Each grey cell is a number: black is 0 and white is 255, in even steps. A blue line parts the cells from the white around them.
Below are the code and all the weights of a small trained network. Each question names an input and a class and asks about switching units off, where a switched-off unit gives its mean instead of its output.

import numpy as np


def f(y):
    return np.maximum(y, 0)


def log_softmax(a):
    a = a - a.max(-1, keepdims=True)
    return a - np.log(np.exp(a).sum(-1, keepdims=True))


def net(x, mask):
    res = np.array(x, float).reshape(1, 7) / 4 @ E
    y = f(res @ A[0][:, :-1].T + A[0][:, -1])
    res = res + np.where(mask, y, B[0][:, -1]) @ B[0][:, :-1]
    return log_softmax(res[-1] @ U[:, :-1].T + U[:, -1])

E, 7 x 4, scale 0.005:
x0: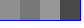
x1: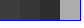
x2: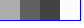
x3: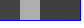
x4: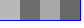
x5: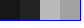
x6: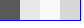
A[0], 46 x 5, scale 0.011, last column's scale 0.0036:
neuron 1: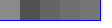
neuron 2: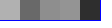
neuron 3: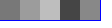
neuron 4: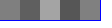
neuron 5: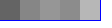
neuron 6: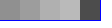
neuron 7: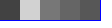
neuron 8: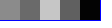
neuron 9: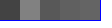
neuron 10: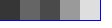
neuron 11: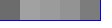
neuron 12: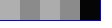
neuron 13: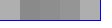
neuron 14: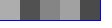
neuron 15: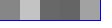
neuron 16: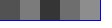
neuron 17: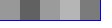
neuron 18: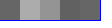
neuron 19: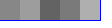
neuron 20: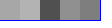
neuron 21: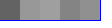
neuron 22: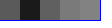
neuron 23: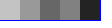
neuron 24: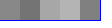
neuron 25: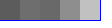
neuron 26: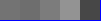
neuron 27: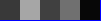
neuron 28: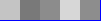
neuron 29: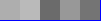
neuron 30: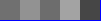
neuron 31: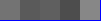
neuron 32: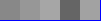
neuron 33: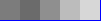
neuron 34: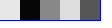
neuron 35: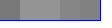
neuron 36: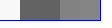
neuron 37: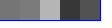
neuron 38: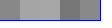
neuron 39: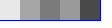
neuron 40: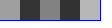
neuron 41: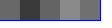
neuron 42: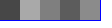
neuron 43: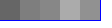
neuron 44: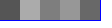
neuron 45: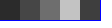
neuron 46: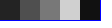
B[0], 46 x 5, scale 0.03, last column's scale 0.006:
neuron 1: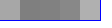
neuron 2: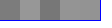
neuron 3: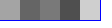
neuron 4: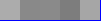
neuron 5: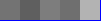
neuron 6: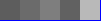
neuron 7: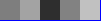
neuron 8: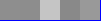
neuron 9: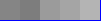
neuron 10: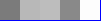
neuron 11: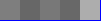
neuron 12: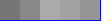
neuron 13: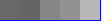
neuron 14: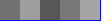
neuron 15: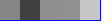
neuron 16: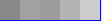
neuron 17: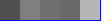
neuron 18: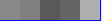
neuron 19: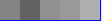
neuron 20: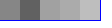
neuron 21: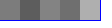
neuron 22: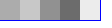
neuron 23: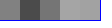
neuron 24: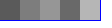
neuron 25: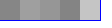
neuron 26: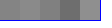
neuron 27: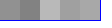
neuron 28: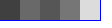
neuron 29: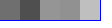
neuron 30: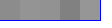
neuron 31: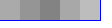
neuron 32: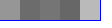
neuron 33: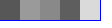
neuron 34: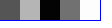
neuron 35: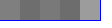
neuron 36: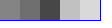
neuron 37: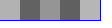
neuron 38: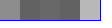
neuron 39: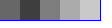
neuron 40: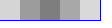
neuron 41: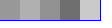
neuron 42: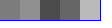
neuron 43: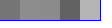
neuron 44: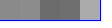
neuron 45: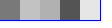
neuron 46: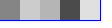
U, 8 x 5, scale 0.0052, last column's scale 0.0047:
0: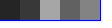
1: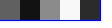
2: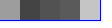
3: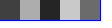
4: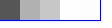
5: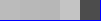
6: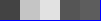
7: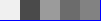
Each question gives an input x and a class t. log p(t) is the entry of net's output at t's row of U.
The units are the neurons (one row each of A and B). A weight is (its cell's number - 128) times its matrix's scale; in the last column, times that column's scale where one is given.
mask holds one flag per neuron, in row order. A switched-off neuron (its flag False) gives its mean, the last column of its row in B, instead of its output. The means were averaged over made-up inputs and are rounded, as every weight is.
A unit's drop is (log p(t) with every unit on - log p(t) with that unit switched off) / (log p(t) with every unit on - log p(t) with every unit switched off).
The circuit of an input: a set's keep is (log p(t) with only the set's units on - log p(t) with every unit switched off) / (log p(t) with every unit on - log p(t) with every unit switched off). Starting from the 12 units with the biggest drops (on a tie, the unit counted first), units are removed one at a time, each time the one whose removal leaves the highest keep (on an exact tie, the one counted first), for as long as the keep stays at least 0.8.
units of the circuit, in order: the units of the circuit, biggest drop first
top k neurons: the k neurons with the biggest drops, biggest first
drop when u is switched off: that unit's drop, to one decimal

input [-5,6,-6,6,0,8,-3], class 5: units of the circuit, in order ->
[neuron 31; neuron 22]
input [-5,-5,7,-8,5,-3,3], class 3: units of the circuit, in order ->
[neuron 34]
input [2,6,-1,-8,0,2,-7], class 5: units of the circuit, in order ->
[neuron 22; neuron 40]
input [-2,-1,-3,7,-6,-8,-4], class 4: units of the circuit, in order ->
[neuron 16; neuron 27]
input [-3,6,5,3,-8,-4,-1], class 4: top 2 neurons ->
[neuron 16; neuron 20]
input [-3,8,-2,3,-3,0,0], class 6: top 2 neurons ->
[neuron 45; neuron 46]
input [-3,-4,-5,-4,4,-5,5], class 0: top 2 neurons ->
[neuron 40; neuron 6]
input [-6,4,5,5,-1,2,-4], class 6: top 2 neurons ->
[neuron 45; neuron 46]
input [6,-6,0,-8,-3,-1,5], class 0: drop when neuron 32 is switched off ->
0.0
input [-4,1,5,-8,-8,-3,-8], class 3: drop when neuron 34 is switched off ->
0.3
